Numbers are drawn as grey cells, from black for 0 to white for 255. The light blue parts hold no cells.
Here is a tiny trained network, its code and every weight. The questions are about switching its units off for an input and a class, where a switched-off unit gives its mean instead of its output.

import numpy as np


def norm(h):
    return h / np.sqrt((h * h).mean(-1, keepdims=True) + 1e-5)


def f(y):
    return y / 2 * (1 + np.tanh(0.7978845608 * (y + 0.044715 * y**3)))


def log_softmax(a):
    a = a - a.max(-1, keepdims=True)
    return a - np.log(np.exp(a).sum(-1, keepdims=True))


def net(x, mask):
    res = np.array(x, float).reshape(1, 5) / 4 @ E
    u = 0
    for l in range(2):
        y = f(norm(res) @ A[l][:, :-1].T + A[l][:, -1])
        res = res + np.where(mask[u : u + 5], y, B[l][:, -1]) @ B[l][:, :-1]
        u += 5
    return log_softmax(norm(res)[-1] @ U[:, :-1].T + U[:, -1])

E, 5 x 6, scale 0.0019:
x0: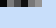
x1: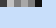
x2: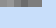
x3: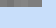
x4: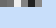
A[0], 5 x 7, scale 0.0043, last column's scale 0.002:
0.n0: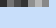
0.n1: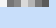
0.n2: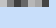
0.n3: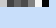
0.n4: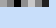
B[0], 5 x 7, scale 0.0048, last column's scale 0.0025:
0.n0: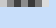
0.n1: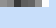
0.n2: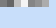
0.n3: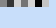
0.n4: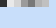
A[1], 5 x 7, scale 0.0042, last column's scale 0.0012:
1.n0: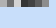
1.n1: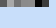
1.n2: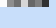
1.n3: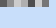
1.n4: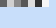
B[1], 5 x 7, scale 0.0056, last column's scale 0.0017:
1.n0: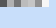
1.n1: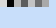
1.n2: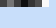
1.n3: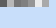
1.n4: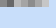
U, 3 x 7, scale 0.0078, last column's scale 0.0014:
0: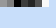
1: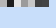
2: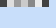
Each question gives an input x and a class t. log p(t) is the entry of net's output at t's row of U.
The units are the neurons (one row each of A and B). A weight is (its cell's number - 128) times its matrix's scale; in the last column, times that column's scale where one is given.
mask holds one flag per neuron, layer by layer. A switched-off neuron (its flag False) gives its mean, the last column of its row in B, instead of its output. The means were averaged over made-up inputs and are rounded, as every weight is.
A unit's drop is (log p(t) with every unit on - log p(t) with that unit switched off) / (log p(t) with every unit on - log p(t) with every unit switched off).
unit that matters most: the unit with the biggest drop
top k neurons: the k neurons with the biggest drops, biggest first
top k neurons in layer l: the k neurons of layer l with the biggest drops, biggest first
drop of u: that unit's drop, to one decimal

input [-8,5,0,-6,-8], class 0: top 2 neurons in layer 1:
[1.n2 1.n0]
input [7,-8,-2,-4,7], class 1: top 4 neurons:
[0.n3 0.n4 1.n2 0.n1]
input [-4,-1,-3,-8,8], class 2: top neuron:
[0.n0]
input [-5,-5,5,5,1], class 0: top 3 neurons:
[0.n1 1.n2 1.n1]
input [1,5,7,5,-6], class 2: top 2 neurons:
[0.n4 0.n3]
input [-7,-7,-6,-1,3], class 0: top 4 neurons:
[0.n1 1.n2 1.n1 1.n4]
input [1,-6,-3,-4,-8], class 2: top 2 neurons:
[0.n4 0.n2]
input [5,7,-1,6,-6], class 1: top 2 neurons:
[1.n1 0.n1]
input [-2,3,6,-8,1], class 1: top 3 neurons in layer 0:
[0.n0 0.n2 0.n4]
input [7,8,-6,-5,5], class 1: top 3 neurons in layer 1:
[1.n1 1.n2 1.n4]
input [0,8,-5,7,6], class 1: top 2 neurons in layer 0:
[0.n4 0.n2]
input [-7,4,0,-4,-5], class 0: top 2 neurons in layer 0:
[0.n3 0.n1]
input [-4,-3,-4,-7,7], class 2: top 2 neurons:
[0.n0 1.n0]
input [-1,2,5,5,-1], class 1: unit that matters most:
0.n0
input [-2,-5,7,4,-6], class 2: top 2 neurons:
[0.n4 0.n2]
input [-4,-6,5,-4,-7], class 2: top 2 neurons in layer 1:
[1.n1 1.n3]
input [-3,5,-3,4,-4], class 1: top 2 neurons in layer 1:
[1.n1 1.n0]
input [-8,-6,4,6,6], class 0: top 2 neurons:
[1.n2 0.n4]
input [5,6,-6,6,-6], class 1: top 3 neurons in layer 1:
[1.n1 1.n2 1.n4]
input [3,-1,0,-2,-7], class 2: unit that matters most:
0.n4
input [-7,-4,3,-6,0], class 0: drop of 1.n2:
0.1
